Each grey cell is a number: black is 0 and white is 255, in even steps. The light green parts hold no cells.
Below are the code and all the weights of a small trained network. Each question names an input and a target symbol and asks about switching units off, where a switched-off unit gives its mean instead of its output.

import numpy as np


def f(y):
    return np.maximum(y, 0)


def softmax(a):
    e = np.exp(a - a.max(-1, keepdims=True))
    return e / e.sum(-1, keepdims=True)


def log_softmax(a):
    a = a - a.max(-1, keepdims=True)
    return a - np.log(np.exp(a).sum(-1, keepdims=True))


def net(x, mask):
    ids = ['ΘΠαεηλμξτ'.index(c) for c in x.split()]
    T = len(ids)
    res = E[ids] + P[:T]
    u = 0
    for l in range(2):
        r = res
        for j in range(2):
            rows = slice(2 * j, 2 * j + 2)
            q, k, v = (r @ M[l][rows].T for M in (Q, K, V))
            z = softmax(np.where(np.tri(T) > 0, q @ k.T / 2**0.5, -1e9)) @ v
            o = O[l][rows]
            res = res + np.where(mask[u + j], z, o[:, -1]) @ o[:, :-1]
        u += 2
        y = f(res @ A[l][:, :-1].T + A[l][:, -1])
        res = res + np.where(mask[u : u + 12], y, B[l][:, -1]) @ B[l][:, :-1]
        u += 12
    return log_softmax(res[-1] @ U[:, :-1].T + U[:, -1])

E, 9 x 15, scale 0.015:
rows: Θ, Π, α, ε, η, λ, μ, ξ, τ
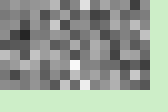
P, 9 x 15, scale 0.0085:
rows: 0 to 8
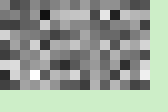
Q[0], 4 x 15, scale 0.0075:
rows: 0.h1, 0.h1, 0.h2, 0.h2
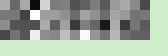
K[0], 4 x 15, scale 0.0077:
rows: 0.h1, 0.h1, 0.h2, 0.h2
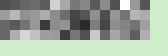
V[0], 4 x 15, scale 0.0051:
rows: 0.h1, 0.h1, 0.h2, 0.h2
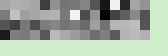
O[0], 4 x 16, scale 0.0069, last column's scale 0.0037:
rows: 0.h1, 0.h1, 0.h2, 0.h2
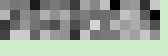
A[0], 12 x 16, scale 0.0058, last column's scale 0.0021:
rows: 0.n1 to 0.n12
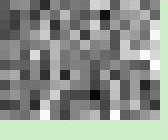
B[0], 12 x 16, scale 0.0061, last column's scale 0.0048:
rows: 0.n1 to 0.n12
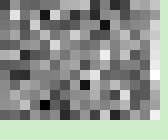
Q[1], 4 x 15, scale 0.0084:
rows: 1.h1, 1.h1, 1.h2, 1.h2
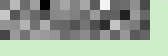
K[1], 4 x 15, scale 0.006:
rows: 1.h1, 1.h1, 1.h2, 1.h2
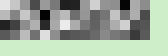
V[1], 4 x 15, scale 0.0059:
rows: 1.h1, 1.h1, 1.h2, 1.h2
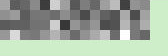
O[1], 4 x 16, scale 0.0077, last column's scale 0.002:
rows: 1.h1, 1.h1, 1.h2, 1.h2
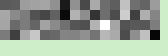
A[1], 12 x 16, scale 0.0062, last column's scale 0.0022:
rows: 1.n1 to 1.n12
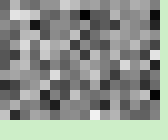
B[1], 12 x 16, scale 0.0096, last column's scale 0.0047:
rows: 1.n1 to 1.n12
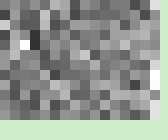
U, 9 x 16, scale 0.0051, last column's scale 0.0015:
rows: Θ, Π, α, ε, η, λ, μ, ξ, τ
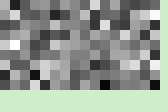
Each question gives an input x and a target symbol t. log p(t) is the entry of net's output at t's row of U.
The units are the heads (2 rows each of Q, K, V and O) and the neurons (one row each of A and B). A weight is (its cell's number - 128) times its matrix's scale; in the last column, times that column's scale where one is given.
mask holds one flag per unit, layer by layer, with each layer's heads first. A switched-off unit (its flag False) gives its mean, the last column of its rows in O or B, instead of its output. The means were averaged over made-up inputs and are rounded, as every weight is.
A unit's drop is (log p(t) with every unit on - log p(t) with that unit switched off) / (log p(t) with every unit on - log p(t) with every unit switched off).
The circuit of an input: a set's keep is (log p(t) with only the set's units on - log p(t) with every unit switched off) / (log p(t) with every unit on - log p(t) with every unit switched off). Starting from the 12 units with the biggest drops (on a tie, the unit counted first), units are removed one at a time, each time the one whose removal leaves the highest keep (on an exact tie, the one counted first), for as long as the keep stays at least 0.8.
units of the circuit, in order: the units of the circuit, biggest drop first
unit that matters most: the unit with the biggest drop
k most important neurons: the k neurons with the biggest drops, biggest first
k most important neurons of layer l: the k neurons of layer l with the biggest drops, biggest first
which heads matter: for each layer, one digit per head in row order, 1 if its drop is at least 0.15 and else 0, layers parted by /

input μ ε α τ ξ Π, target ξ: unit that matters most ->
1.n2
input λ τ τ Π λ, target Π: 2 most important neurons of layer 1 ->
1.n3; 1.n8
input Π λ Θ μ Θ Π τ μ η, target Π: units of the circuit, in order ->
0.n4; 1.h1
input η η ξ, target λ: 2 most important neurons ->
1.n10; 0.n11
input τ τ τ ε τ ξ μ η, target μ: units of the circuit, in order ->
0.h1; 0.n4
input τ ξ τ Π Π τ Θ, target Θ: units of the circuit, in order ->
0.n8; 0.h2; 1.h2
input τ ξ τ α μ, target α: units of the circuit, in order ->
1.h2; 0.h1; 0.n1
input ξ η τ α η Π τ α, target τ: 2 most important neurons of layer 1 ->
1.n1; 1.n11
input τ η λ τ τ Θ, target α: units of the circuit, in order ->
0.n12; 1.h2; 0.n3
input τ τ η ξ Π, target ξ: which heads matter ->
00 / 11
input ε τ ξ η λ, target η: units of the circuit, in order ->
0.n6; 1.h1
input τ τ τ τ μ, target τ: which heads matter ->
00 / 01
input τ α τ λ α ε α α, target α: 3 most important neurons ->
0.n1; 0.n10; 0.n5
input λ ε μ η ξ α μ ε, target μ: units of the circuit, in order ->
0.h1
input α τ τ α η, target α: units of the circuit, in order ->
1.h2; 0.n1; 0.h1
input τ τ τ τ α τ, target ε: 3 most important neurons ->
1.n5; 0.n8; 1.n7
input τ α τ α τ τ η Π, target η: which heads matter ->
10 / 10
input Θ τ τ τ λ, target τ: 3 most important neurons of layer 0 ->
0.n8; 0.n1; 0.n5
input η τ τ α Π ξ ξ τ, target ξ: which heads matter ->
10 / 11
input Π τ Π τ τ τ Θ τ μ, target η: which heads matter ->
00 / 00
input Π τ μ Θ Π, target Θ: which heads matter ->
01 / 01
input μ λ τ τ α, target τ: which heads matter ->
00 / 01
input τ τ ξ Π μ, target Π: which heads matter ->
10 / 10
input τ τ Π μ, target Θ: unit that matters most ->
0.n8
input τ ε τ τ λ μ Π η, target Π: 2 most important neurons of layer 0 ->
0.n1; 0.n10
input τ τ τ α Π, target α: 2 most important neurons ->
0.n10; 0.n1
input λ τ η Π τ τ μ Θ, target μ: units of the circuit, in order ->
0.h1
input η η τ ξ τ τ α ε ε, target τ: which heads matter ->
01 / 00
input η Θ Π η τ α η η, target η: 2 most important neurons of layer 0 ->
0.n4; 0.n6
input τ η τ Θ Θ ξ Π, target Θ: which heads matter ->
11 / 11
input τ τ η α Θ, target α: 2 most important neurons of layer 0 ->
0.n5; 0.n10
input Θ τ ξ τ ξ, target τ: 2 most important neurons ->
1.n1; 0.n8
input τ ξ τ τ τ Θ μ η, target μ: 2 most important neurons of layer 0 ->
0.n4; 0.n5
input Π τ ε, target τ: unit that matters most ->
0.n2
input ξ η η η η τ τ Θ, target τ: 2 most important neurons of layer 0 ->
0.n8; 0.n5
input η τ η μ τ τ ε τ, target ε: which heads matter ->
00 / 10
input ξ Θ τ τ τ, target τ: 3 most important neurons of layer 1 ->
1.n1; 1.n7; 1.n11
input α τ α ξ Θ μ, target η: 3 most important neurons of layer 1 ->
1.n6; 1.n9; 1.n4
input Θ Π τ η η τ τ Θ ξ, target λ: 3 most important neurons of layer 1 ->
1.n10; 1.n4; 1.n9
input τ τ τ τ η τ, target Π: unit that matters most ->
0.h2
